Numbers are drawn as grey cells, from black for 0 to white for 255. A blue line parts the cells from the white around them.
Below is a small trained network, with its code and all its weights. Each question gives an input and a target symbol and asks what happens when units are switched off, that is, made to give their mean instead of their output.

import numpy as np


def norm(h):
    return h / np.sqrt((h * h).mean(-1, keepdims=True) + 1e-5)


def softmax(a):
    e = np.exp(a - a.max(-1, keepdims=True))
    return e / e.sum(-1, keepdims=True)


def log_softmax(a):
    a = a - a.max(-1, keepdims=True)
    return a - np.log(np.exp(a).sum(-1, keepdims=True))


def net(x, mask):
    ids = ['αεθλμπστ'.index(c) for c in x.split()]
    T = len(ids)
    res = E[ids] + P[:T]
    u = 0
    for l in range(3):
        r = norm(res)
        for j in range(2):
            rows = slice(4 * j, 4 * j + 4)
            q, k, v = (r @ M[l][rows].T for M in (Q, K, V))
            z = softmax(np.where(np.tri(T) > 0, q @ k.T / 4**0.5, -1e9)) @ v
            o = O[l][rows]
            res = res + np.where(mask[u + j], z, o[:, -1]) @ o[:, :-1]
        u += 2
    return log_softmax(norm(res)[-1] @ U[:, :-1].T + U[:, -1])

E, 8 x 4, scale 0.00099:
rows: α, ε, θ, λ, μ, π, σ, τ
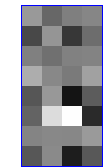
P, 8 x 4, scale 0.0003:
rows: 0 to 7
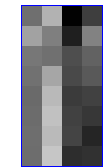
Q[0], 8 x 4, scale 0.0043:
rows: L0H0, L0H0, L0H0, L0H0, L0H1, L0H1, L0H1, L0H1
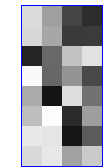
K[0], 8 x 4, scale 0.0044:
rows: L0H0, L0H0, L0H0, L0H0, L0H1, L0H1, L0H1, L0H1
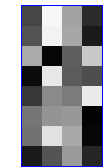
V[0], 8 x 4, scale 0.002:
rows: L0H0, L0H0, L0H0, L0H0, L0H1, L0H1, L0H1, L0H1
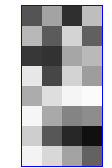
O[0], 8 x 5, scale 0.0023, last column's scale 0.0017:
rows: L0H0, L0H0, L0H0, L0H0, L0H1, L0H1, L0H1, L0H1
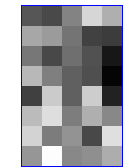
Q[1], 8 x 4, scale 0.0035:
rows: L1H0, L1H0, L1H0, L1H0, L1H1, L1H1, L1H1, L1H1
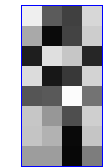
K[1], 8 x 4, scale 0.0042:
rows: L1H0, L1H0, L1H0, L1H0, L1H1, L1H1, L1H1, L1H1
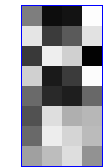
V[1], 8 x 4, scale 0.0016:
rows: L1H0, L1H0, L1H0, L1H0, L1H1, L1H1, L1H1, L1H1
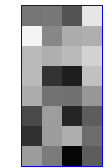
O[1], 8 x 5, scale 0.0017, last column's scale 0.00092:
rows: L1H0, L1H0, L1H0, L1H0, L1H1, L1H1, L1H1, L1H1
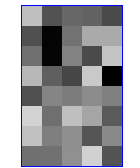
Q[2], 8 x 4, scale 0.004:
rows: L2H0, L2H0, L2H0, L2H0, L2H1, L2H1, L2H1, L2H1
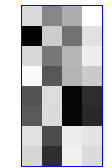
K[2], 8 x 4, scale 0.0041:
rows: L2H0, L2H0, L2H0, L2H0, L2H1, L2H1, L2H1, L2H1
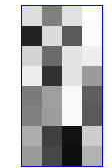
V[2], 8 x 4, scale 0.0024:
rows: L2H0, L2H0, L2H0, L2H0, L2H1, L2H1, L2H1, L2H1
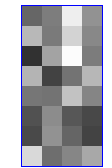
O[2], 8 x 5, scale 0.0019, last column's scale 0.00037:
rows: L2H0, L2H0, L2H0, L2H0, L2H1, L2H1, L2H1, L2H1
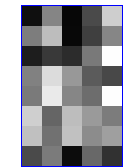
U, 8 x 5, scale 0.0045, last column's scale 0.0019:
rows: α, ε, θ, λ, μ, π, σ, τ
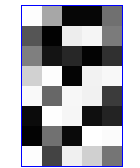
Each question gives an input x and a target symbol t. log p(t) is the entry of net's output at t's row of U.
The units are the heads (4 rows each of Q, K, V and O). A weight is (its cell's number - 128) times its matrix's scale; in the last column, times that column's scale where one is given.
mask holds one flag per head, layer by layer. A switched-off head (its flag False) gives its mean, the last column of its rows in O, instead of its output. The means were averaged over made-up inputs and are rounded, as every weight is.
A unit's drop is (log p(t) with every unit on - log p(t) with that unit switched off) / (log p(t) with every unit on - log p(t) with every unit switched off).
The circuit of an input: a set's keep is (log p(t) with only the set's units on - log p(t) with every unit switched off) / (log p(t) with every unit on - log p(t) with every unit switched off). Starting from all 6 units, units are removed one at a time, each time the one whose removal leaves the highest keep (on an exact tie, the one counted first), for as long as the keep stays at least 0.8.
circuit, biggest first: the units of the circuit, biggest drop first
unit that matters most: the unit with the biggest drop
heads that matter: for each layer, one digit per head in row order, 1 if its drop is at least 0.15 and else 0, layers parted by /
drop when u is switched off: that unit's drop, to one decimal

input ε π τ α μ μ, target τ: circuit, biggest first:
L2H0
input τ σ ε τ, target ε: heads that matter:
11 / 00 / 10
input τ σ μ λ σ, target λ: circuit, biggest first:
L1H0; L2H0
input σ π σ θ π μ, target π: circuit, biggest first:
L2H1; L1H0
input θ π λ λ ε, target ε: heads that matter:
00 / 10 / 11
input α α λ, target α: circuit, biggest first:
L0H1; L2H1
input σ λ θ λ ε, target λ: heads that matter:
11 / 11 / 11
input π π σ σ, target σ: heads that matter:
01 / 00 / 10
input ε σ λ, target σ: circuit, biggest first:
L0H0; L2H0
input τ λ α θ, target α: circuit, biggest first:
L2H0; L2H1; L1H0
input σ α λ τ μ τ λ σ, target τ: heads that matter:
01 / 11 / 10
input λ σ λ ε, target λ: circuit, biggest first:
L2H0; L1H0; L0H0; L2H1
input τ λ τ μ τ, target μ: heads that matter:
00 / 10 / 10
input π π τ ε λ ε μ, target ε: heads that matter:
10 / 00 / 11
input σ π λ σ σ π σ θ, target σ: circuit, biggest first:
L2H0
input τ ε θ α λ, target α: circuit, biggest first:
L2H0; L2H1
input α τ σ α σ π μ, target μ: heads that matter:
00 / 00 / 10
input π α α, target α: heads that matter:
00 / 00 / 00
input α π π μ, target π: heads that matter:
11 / 10 / 11
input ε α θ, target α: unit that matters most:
L2H0
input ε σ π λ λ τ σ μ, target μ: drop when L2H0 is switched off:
0.7
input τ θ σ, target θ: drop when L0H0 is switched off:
0.1
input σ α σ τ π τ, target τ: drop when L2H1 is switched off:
0.0
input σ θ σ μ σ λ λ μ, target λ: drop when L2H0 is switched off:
0.8
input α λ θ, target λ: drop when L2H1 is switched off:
0.2
